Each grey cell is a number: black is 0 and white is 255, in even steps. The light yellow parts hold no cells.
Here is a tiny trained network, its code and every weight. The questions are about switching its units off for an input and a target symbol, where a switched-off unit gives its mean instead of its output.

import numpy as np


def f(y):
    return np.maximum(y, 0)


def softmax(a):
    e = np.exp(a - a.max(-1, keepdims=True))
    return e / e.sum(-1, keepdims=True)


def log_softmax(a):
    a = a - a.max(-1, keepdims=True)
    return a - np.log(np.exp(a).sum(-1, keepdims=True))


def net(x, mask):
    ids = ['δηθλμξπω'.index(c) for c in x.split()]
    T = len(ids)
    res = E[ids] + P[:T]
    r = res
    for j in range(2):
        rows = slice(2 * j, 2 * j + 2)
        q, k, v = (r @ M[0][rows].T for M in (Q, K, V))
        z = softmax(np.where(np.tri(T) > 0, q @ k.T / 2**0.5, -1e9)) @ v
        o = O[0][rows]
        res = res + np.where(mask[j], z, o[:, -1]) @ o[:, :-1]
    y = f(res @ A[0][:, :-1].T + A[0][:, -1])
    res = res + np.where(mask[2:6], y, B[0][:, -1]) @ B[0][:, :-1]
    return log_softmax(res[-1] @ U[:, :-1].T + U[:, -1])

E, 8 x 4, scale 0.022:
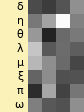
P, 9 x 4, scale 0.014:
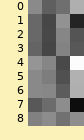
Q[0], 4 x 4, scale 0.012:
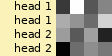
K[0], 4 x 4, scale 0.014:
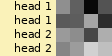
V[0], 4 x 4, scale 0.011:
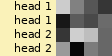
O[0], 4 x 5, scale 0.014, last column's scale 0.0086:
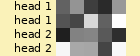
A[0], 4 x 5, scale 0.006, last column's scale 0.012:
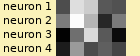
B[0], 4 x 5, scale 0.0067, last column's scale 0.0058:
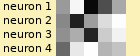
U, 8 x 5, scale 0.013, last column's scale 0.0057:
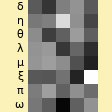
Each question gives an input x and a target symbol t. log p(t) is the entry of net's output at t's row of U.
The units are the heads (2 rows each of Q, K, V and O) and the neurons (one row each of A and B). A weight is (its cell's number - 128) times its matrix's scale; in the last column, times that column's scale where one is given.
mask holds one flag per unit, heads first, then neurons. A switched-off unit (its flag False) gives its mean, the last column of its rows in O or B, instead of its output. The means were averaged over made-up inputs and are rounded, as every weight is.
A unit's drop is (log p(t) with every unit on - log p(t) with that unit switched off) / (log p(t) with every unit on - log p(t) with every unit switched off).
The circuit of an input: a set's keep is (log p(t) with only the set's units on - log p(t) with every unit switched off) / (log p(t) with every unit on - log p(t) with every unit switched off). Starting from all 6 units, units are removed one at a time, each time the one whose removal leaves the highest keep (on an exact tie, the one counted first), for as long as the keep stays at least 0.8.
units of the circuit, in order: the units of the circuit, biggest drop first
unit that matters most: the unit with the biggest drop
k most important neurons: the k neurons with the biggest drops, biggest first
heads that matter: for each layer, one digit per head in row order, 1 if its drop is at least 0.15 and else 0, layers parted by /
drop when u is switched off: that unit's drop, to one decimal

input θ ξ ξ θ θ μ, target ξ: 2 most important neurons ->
[neuron 3; neuron 4]
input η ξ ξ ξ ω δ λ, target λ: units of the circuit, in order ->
[head 1]
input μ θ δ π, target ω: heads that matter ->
11
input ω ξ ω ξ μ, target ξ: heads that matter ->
10
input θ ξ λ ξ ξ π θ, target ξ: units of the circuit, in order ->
[head 1; neuron 3]
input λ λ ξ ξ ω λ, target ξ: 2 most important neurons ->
[neuron 3; neuron 1]
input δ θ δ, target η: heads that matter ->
11
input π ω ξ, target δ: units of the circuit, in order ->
[head 2; head 1]
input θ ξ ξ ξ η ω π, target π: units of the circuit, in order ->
[neuron 4; head 2; neuron 3; neuron 2]
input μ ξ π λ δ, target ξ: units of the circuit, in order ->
[head 1; head 2]
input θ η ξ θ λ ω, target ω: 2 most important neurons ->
[neuron 4; neuron 2]
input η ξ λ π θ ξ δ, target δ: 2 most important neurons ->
[neuron 4; neuron 1]
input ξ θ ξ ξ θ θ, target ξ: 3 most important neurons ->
[neuron 3; neuron 2; neuron 4]
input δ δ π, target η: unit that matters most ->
head 1
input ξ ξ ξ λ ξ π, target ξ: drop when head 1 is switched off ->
0.6
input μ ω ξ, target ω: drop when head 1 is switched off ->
1.0
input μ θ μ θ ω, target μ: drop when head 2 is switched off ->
0.9
